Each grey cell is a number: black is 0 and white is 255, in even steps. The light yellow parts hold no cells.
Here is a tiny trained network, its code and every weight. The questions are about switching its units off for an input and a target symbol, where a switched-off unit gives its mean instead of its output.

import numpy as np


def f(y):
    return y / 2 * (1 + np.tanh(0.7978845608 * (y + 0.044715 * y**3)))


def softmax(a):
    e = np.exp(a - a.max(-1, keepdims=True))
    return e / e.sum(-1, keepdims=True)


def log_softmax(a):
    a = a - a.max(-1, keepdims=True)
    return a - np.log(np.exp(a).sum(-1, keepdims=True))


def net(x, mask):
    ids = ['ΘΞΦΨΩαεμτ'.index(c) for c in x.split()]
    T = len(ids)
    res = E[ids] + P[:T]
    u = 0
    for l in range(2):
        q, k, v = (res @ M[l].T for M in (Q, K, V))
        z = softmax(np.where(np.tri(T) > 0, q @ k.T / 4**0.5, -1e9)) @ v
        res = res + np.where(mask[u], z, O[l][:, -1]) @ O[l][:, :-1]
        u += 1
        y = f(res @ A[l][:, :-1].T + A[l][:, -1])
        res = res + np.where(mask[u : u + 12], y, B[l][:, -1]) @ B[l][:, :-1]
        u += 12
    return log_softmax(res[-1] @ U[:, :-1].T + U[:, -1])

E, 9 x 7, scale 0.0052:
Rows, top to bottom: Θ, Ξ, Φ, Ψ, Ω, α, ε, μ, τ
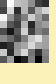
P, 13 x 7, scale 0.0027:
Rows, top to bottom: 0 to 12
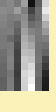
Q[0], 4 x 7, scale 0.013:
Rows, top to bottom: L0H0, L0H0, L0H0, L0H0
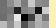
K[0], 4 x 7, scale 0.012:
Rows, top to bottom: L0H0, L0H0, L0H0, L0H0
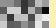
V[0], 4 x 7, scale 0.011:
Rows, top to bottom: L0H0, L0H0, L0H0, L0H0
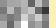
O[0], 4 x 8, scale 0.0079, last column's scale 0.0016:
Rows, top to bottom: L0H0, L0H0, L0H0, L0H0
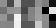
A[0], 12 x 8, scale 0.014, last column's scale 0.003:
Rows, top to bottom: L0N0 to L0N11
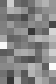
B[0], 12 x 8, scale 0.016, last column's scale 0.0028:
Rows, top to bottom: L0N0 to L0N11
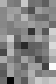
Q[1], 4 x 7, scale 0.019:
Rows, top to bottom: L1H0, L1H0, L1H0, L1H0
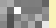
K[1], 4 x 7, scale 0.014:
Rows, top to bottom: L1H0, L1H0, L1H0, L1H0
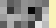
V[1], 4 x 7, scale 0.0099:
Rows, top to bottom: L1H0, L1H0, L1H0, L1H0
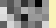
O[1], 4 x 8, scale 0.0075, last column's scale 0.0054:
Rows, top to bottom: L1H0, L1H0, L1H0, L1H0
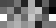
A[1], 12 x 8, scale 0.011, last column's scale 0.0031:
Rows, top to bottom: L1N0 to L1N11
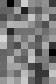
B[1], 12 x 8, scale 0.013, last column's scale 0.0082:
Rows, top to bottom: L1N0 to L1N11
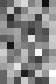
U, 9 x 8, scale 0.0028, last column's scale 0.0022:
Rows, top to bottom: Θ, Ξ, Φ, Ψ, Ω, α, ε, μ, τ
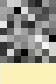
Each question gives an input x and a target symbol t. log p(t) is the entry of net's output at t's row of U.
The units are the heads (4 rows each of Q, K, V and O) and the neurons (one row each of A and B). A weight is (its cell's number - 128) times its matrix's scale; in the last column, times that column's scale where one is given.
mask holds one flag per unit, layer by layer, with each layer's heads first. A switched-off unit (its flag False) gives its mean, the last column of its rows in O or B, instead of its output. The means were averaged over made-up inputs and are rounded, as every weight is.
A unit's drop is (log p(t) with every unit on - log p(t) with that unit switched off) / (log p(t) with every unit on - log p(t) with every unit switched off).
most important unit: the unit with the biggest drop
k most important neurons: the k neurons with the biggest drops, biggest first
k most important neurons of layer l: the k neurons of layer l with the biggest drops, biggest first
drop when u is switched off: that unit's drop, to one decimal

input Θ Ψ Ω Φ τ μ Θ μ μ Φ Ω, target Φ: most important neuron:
L0N9
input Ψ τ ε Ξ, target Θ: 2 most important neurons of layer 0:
L0N7, L0N11
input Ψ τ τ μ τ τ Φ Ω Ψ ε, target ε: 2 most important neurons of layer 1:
L1N2, L1N4
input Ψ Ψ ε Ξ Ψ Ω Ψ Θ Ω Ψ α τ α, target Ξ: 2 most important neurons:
L0N11, L1N10
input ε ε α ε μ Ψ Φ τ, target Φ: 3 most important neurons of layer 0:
L0N9, L0N6, L0N5
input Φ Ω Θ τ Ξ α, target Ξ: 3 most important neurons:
L0N11, L0N5, L1N10
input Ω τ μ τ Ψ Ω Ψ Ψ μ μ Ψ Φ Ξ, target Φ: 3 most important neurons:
L0N6, L1N5, L0N9
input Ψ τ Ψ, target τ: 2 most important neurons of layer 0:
L0N6, L0N0
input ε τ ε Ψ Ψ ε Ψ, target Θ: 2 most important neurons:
L0N7, L1N9
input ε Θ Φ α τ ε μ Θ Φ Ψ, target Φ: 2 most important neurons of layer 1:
L1N5, L1N10
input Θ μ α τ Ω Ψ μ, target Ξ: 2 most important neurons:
L0N9, L0N5
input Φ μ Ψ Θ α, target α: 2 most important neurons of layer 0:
L0N5, L0N11
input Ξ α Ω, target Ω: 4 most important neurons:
L0N11, L1N0, L0N6, L0N9
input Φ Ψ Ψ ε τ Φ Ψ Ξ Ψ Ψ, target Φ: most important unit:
L1H0
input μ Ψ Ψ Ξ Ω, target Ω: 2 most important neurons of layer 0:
L0N11, L0N6
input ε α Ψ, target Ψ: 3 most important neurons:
L0N11, L0N5, L0N9
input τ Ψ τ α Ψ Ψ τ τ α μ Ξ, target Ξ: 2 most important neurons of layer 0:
L0N0, L0N11
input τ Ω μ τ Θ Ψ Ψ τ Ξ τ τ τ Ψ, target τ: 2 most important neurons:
L1N2, L0N6
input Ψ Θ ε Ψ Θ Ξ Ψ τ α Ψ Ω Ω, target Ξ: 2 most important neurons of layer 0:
L0N9, L0N11
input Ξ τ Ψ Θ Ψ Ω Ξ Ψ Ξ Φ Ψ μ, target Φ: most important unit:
L1H0
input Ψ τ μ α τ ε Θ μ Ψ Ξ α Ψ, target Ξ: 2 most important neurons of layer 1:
L1N10, L1N9
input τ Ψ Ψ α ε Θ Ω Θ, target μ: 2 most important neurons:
L0N8, L1N10
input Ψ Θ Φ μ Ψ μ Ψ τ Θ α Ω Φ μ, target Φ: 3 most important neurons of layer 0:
L0N9, L0N6, L0N11
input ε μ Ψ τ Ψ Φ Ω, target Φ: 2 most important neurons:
L0N6, L1N5
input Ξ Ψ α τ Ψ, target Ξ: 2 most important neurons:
L0N5, L1N11
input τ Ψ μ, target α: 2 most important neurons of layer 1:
L1N7, L1N1
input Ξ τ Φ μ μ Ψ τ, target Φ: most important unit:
L1N5
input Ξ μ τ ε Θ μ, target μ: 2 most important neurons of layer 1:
L1N1, L1N10
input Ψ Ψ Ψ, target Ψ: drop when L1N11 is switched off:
0.2
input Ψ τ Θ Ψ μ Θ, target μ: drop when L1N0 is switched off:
0.0
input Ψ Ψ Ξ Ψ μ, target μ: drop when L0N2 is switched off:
0.1
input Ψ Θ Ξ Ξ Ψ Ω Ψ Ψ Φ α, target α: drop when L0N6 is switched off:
0.2
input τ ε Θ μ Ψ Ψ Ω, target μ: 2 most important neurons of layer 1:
L1N10, L1N8
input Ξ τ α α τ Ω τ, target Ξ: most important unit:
L1N11
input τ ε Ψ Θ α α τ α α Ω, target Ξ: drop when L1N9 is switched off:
0.2
